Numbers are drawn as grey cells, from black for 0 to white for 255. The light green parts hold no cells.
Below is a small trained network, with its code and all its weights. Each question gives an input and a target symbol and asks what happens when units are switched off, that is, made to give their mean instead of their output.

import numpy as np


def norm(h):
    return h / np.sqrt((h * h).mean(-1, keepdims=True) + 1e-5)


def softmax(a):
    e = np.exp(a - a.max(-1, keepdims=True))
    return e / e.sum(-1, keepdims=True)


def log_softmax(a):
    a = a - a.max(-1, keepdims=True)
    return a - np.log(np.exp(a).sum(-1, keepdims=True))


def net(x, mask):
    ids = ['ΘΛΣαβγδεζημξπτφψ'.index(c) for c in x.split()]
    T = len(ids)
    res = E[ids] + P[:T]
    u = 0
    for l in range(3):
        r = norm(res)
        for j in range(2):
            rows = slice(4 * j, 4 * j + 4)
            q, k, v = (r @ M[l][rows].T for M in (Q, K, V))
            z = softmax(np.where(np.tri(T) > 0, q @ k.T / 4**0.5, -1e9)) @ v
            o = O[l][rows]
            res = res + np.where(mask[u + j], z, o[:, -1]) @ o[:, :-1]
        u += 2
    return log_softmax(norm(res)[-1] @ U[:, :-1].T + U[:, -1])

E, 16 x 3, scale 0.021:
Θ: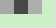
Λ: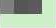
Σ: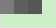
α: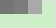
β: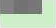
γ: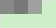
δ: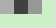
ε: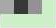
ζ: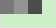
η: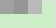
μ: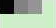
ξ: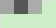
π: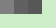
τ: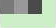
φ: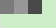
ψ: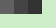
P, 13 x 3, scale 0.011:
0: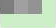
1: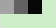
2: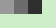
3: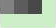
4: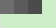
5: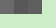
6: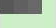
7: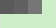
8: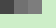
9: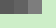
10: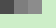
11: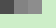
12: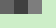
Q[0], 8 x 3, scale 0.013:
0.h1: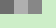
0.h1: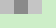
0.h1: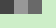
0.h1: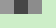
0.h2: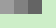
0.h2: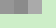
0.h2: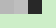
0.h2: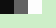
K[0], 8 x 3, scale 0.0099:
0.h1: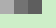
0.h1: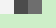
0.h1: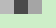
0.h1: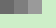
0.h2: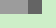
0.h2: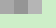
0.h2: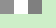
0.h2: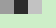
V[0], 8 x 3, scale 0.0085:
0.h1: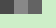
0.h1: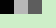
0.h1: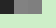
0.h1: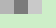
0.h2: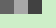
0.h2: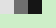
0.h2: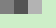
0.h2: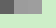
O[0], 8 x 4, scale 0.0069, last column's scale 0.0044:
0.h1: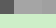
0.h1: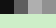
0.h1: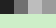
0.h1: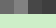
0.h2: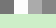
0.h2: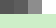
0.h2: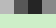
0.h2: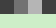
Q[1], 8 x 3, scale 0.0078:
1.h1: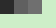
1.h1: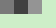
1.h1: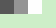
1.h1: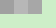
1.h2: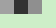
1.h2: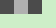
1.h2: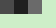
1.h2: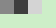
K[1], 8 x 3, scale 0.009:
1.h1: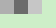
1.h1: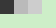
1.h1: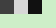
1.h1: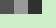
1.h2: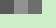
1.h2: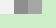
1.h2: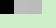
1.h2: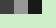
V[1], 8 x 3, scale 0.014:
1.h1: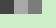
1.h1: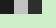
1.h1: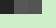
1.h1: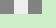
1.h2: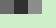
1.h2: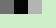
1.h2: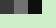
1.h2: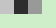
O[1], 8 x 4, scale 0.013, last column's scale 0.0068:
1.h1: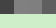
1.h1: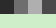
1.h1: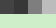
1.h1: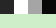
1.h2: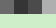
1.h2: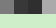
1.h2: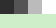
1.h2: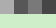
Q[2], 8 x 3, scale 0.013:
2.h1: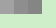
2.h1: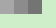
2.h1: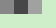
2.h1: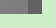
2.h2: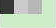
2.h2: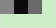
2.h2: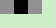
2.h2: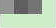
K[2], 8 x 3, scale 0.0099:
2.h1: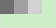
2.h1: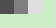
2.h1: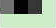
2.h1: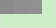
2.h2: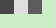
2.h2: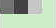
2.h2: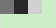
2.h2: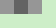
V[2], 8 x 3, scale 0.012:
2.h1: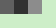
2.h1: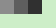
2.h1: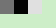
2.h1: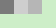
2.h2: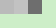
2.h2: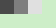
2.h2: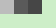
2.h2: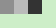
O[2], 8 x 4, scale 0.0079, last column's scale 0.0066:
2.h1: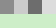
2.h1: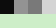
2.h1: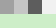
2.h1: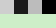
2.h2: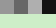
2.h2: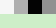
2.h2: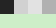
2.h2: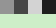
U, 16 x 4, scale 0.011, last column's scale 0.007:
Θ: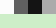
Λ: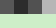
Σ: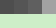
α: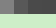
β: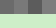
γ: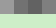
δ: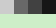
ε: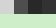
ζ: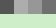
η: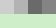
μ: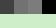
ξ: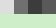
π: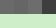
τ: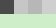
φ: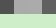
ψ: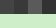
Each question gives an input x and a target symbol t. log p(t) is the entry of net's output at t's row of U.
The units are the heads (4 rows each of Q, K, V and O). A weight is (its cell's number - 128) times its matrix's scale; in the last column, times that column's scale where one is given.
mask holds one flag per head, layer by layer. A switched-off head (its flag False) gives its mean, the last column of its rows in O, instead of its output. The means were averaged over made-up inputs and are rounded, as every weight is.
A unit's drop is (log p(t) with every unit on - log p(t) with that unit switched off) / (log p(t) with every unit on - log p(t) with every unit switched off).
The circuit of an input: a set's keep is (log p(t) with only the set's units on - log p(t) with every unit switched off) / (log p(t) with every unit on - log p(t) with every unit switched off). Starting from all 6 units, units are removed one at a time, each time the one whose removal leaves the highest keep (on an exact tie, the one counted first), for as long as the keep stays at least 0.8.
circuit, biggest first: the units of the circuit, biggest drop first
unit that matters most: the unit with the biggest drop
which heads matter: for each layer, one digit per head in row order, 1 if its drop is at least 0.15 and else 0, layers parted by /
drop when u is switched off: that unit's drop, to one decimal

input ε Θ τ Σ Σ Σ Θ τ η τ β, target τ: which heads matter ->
11 / 01 / 00
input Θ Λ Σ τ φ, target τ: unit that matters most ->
0.h1
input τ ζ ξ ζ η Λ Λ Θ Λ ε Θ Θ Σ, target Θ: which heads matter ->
00 / 10 / 00
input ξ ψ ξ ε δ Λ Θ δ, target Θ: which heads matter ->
10 / 10 / 00
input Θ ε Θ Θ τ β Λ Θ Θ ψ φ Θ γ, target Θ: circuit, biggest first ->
[1.h1 0.h1]
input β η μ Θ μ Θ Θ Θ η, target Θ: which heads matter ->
10 / 00 / 00
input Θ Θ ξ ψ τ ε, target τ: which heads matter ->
11 / 01 / 01
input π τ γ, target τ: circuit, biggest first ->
[0.h2 1.h2]
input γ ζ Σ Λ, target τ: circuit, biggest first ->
[2.h2 1.h1]
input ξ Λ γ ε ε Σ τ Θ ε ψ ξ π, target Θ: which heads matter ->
00 / 11 / 00
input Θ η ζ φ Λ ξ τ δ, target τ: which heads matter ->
11 / 11 / 00
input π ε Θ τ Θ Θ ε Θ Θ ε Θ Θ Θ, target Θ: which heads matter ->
00 / 10 / 00
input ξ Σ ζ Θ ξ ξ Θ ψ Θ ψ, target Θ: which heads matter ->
00 / 11 / 00
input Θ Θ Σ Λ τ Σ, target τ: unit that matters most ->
0.h1
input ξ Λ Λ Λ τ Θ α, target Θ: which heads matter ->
11 / 11 / 01
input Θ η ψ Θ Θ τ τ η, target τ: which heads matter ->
00 / 01 / 01
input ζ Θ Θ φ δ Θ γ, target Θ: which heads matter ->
00 / 00 / 00
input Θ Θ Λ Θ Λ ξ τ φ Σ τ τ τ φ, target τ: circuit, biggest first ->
[0.h1 0.h2 1.h1]
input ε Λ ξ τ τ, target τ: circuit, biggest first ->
[0.h1 2.h2 1.h1]
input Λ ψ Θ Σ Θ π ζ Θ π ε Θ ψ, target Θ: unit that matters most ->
1.h1
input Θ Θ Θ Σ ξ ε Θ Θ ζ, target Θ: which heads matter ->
10 / 11 / 00
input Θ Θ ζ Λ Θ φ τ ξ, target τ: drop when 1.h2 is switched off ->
0.6
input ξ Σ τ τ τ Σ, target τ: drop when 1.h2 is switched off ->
0.4
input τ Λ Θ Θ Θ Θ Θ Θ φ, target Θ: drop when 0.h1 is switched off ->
0.1
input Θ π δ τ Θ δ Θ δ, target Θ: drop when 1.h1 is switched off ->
-0.1
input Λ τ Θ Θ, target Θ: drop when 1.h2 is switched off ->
0.0
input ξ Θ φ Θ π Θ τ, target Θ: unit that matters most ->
1.h2
